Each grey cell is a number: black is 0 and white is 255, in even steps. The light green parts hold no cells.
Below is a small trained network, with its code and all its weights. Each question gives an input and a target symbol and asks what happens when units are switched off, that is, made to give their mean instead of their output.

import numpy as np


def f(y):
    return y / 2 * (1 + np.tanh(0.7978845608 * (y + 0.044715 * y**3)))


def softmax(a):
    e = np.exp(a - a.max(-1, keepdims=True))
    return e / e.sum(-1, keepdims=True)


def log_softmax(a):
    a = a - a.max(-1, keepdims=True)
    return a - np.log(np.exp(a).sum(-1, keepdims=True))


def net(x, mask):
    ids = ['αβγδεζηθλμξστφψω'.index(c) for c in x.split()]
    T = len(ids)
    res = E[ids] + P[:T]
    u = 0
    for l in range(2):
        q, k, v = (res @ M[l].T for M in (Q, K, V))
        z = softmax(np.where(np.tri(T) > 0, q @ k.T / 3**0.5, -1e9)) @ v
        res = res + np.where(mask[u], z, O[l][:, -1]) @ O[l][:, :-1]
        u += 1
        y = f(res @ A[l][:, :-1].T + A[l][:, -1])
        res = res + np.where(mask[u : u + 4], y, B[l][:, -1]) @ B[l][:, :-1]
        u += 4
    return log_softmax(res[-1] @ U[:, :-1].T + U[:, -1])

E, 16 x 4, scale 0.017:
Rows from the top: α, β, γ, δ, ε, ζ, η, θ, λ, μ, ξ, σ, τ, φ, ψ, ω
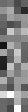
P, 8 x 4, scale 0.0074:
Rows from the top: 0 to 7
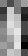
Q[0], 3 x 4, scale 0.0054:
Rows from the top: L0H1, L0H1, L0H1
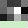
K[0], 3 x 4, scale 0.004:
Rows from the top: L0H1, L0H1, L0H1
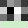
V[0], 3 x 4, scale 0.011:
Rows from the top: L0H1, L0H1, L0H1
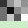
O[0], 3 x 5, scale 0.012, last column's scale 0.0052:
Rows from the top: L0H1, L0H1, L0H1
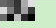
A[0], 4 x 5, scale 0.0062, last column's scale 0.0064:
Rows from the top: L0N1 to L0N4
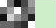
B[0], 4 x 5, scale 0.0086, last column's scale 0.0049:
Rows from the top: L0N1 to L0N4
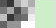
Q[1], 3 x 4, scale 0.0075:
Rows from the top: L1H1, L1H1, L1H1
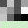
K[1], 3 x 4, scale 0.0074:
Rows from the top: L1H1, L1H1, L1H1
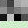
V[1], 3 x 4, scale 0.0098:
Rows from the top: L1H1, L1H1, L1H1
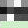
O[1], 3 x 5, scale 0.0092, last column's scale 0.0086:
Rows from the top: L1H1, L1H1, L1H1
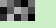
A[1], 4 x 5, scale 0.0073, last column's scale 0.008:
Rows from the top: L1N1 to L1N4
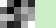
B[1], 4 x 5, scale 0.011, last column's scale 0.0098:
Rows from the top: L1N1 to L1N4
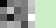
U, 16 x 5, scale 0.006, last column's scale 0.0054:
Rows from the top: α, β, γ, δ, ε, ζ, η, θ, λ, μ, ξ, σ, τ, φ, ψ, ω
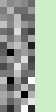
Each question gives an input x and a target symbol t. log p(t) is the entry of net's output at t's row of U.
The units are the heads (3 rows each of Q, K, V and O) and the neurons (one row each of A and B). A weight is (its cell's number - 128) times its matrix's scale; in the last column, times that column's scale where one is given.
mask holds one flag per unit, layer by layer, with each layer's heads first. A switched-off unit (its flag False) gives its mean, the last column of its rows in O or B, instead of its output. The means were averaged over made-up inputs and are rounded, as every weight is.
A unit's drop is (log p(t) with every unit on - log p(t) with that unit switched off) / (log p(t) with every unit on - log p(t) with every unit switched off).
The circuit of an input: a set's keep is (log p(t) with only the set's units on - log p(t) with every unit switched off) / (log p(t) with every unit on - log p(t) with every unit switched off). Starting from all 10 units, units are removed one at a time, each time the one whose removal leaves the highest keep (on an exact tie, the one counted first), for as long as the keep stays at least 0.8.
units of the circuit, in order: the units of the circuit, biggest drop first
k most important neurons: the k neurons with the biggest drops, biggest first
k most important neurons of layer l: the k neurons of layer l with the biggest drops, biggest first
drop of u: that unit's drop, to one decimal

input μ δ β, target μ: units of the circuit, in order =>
[L1H1 L0H1]
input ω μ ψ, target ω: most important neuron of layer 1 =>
[L1N3]
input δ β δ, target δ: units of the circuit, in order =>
[L0H1 L1H1 L0N1 L1N3]
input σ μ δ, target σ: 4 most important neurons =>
[L0N1 L0N4 L0N2 L0N3]
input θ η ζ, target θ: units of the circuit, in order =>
[L1H1 L1N3 L0H1 L1N1]
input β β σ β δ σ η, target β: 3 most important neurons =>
[L0N1 L0N2 L0N4]
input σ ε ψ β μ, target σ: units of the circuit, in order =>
[L1H1 L0H1 L0N1 L0N3]
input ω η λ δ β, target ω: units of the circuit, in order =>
[L0H1 L1H1 L1N3]
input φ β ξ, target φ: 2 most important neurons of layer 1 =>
[L1N3 L1N1]
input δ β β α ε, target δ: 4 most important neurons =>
[L0N1 L1N3 L1N1 L0N2]
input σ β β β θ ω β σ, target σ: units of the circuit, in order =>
[L1H1 L1N3]
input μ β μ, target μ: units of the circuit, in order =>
[L0H1 L1H1]
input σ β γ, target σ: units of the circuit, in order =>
[L1H1 L0H1 L0N1 L1N3]
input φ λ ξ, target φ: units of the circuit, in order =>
[L0H1 L1H1]
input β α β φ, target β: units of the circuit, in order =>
[L1H1]
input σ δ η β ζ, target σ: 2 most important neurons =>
[L0N1 L1N3]
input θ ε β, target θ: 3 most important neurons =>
[L1N3 L1N1 L0N1]
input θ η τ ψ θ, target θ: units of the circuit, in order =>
[L1N3 L1H1 L0H1 L1N1]
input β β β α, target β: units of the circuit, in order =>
[L1H1 L0H1]
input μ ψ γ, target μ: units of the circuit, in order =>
[L0H1 L1H1]
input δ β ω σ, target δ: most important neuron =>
[L0N1]
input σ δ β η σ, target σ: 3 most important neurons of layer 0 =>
[L0N1 L0N3 L0N2]
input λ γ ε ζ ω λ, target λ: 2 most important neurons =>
[L0N1 L1N3]
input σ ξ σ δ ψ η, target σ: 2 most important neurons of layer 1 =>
[L1N3 L1N2]
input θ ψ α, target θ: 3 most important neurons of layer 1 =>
[L1N3 L1N1 L1N2]
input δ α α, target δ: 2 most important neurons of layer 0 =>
[L0N1 L0N4]
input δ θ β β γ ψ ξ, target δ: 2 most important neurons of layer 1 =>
[L1N3 L1N1]
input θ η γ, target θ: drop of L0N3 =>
0.1
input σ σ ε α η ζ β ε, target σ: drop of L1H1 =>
0.5
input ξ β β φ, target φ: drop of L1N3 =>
0.1
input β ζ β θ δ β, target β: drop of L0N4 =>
0.0
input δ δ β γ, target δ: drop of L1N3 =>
0.3
